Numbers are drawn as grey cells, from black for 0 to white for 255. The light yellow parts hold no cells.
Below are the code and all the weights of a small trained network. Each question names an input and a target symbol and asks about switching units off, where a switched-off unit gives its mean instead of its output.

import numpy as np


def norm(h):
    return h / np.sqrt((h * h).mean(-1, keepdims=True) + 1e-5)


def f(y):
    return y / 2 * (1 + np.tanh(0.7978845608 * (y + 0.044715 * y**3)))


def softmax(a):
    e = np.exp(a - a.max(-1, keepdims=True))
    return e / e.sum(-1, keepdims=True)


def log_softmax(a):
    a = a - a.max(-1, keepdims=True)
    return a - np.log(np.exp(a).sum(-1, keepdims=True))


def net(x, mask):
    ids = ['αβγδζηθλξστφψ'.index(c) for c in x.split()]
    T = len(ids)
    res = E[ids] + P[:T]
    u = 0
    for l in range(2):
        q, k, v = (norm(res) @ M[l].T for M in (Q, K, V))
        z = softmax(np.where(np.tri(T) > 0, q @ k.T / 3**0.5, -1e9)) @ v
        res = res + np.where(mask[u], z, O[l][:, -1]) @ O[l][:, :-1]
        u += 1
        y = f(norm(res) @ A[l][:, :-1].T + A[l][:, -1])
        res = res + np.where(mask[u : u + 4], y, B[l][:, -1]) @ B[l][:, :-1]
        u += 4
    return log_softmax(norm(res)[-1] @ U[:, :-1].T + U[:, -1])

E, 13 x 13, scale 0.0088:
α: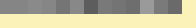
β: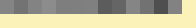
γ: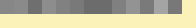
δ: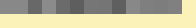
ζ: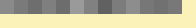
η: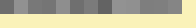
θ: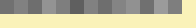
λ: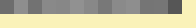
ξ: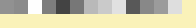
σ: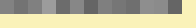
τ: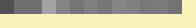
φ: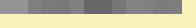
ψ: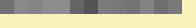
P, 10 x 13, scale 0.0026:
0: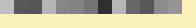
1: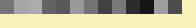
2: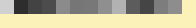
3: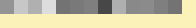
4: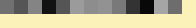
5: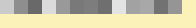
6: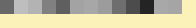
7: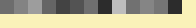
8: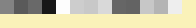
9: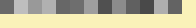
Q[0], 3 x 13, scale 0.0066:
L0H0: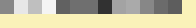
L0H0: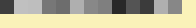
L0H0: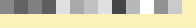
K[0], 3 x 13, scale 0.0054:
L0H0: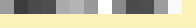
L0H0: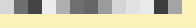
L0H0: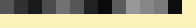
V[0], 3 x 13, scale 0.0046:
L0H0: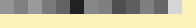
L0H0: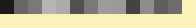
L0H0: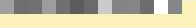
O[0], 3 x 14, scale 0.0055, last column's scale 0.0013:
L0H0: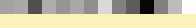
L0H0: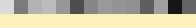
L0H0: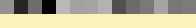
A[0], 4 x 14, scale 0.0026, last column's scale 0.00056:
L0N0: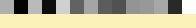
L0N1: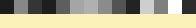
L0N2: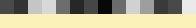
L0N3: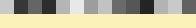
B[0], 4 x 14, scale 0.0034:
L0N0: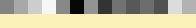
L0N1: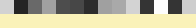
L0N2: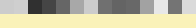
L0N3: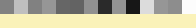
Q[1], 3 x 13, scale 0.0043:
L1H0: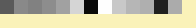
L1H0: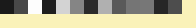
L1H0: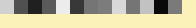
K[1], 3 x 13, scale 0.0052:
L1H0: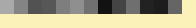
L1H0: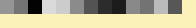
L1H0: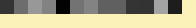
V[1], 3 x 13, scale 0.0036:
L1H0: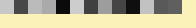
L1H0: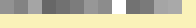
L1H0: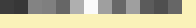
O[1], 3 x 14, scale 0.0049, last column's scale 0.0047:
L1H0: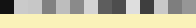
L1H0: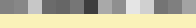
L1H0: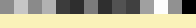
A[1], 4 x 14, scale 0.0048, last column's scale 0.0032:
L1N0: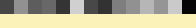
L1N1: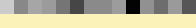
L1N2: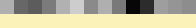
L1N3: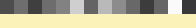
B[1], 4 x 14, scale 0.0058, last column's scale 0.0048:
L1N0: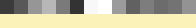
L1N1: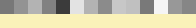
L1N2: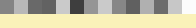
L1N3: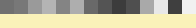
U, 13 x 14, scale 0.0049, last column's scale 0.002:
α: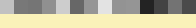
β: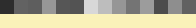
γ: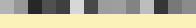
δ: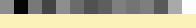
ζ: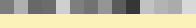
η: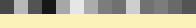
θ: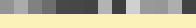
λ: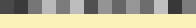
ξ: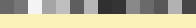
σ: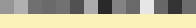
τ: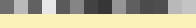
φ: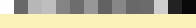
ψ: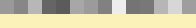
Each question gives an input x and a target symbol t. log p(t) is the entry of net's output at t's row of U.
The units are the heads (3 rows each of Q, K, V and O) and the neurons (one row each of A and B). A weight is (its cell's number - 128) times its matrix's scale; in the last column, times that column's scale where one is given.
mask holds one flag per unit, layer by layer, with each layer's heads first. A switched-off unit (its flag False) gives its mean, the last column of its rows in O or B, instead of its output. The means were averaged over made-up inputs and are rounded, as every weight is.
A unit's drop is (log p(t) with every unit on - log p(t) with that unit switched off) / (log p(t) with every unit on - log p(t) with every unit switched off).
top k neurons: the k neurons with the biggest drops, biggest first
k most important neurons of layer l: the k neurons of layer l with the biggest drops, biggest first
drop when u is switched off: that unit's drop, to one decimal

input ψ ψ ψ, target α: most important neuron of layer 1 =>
L1N3
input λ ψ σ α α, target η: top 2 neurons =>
L1N3, L0N2
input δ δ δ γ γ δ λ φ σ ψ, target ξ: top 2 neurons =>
L0N0, L1N2
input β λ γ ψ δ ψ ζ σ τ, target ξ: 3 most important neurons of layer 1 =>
L1N2, L1N3, L1N0
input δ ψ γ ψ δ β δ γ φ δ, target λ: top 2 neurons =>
L0N1, L1N3
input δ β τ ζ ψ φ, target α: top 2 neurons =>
L1N3, L0N3
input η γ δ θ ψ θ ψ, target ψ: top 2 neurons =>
L1N1, L0N0
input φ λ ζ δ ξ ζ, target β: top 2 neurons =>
L0N3, L1N0
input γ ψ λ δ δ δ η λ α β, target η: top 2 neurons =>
L0N2, L0N3
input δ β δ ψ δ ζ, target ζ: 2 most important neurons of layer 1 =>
L1N2, L1N3
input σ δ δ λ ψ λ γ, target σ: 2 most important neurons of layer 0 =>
L0N2, L0N1
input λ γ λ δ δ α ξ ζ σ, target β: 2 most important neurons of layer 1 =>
L1N0, L1N3
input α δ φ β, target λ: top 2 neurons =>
L1N3, L0N1
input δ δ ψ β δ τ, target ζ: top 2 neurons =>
L1N2, L1N3
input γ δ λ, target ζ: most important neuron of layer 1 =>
L1N2
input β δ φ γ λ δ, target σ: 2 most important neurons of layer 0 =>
L0N2, L0N1
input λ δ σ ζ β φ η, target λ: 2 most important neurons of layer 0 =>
L0N1, L0N3
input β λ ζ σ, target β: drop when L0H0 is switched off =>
1.1
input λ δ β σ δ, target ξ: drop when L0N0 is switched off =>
0.7
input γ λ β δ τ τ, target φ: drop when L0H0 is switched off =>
0.9
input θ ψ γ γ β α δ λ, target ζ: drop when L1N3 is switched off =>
0.2
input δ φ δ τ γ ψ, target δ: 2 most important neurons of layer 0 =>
L0N1, L0N0
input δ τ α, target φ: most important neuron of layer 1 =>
L1N2
